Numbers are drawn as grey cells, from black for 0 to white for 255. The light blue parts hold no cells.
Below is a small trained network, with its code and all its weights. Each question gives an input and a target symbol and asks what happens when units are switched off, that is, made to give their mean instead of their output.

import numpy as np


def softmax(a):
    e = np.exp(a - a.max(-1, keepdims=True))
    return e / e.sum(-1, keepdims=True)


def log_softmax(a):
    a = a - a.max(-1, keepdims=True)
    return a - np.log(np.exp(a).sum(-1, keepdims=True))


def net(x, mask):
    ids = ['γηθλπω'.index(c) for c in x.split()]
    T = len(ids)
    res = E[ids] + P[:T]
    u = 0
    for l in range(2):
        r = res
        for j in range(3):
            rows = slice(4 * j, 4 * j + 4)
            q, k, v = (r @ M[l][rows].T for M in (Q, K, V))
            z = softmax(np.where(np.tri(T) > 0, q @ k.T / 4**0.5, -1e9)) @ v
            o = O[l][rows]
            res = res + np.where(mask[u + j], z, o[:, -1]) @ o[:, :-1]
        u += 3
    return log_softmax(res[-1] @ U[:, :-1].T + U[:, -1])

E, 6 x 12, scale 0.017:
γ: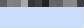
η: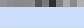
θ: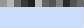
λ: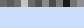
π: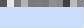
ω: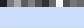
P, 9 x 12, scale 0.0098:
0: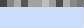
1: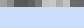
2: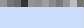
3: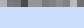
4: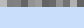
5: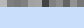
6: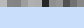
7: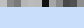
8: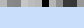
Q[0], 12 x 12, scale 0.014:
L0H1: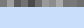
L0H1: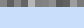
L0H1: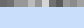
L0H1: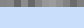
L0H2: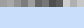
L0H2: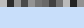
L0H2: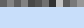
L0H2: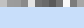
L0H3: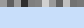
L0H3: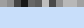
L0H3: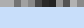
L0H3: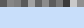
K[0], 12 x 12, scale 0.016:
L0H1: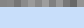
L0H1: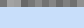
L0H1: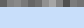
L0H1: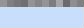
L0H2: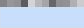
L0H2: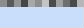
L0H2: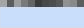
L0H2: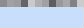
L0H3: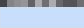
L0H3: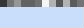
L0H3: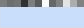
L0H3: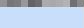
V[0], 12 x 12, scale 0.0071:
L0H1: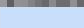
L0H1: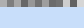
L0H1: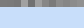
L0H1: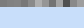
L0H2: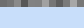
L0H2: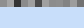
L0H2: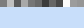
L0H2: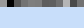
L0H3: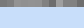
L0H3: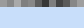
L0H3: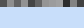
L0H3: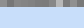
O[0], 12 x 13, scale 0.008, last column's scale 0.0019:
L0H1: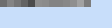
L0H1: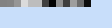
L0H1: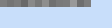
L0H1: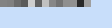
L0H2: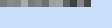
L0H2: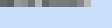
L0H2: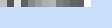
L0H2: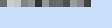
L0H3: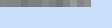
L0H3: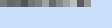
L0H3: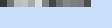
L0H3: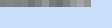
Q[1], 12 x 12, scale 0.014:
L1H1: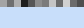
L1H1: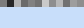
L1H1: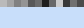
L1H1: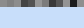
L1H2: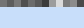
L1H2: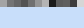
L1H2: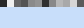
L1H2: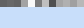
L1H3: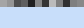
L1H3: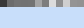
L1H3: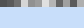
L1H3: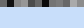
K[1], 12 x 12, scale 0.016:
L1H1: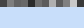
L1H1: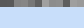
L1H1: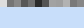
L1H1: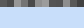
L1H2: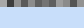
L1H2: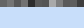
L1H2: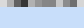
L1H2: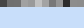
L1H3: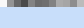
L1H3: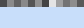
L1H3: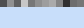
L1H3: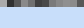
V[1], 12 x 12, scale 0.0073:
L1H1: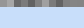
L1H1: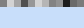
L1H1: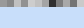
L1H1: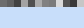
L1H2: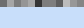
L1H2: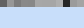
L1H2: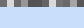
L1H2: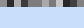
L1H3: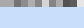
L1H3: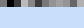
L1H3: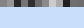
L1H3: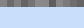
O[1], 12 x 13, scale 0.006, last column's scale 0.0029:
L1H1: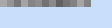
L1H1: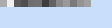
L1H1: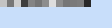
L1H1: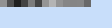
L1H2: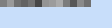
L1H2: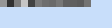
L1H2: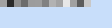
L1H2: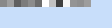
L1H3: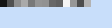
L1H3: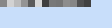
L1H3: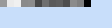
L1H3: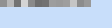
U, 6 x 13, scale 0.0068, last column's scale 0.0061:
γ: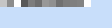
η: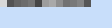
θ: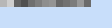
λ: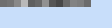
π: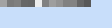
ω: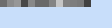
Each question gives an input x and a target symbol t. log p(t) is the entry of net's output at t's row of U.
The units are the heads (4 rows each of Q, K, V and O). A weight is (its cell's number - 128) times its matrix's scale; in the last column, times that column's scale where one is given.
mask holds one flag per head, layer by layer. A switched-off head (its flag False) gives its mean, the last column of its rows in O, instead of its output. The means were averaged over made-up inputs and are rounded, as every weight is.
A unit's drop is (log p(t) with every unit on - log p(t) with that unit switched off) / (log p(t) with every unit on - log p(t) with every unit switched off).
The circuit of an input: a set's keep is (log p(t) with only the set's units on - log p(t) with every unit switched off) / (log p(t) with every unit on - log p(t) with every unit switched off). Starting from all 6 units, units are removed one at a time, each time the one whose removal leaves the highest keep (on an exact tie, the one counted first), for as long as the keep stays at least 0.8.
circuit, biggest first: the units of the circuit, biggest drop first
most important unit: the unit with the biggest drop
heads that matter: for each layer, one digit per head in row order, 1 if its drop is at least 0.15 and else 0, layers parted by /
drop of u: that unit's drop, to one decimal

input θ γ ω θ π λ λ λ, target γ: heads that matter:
010 / 000
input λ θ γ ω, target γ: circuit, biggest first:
(L0H2 L1H3)
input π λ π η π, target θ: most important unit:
L0H3
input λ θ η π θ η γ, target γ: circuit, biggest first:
(L0H1 L0H2 L1H1)
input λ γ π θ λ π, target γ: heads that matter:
010 / 100
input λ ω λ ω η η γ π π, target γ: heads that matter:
110 / 100
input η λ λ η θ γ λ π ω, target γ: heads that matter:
110 / 100
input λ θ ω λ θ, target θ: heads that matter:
000 / 101
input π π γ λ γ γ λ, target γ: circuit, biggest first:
(L0H2 L1H3)
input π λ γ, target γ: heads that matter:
010 / 001
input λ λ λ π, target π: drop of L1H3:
-0.1
